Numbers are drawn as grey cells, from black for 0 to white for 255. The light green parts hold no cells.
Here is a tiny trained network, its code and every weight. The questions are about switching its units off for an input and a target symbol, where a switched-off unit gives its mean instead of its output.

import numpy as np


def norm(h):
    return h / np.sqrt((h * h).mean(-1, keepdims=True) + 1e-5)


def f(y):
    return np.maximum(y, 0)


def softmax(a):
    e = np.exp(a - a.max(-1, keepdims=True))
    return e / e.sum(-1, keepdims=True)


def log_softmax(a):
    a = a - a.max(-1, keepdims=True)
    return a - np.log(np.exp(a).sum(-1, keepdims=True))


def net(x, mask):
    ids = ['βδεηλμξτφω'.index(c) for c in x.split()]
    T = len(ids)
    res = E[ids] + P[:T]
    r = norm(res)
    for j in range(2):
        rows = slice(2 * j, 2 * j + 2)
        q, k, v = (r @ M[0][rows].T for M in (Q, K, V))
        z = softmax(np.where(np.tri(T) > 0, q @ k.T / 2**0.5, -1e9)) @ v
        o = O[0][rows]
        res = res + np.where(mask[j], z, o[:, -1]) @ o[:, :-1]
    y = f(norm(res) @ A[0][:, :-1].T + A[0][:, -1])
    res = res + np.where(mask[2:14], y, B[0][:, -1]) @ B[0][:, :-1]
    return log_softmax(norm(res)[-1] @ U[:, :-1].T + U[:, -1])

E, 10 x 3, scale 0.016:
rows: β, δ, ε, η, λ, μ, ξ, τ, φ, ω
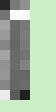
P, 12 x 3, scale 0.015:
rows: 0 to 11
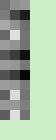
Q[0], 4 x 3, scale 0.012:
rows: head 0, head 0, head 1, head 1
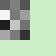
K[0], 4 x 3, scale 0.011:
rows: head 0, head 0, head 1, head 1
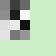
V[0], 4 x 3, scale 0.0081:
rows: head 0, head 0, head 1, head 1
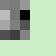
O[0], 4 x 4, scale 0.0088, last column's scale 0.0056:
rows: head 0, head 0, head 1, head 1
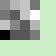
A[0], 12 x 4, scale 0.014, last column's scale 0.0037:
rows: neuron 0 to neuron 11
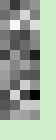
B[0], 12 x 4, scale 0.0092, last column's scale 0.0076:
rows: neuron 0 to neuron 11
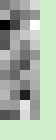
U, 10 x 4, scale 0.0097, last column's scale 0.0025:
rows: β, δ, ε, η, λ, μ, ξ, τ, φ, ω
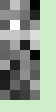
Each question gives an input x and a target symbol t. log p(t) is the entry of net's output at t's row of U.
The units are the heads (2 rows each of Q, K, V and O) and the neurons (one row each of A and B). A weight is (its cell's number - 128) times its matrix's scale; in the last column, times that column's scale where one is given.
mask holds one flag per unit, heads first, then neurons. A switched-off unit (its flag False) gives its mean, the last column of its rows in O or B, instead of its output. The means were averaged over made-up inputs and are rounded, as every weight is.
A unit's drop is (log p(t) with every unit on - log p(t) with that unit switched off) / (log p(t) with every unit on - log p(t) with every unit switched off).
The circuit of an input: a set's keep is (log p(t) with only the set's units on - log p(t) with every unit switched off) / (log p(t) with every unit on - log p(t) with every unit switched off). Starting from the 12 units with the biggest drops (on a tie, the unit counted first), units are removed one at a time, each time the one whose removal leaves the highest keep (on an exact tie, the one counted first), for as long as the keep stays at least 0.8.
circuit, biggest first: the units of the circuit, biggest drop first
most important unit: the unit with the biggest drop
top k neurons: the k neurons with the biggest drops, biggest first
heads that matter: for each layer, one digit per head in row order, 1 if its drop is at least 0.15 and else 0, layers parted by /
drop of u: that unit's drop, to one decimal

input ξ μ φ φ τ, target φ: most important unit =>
head 0
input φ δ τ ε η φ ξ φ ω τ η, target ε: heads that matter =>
11
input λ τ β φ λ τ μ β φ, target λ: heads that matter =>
11
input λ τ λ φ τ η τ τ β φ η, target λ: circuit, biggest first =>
head 0; head 1; neuron 9
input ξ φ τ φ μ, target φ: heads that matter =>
10
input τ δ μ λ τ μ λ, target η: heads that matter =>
00
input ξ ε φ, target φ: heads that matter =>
10
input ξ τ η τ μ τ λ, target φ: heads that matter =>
10
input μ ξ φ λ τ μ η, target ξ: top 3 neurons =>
neuron 3; neuron 0; neuron 6
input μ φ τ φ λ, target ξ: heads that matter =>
11
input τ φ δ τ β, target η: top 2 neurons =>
neuron 10; neuron 8
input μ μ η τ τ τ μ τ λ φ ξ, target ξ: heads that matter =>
10
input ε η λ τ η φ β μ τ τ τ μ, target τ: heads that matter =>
00
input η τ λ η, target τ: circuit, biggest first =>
neuron 2
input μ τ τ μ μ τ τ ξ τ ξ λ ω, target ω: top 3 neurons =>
neuron 2; neuron 0; neuron 3
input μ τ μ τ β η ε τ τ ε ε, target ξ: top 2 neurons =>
neuron 3; neuron 6
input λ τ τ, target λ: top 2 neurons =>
neuron 9; neuron 2
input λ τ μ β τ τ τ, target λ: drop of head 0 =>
0.8
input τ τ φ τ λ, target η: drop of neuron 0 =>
0.0
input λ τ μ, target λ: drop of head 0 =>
0.8
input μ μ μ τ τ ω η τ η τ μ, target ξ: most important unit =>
neuron 3
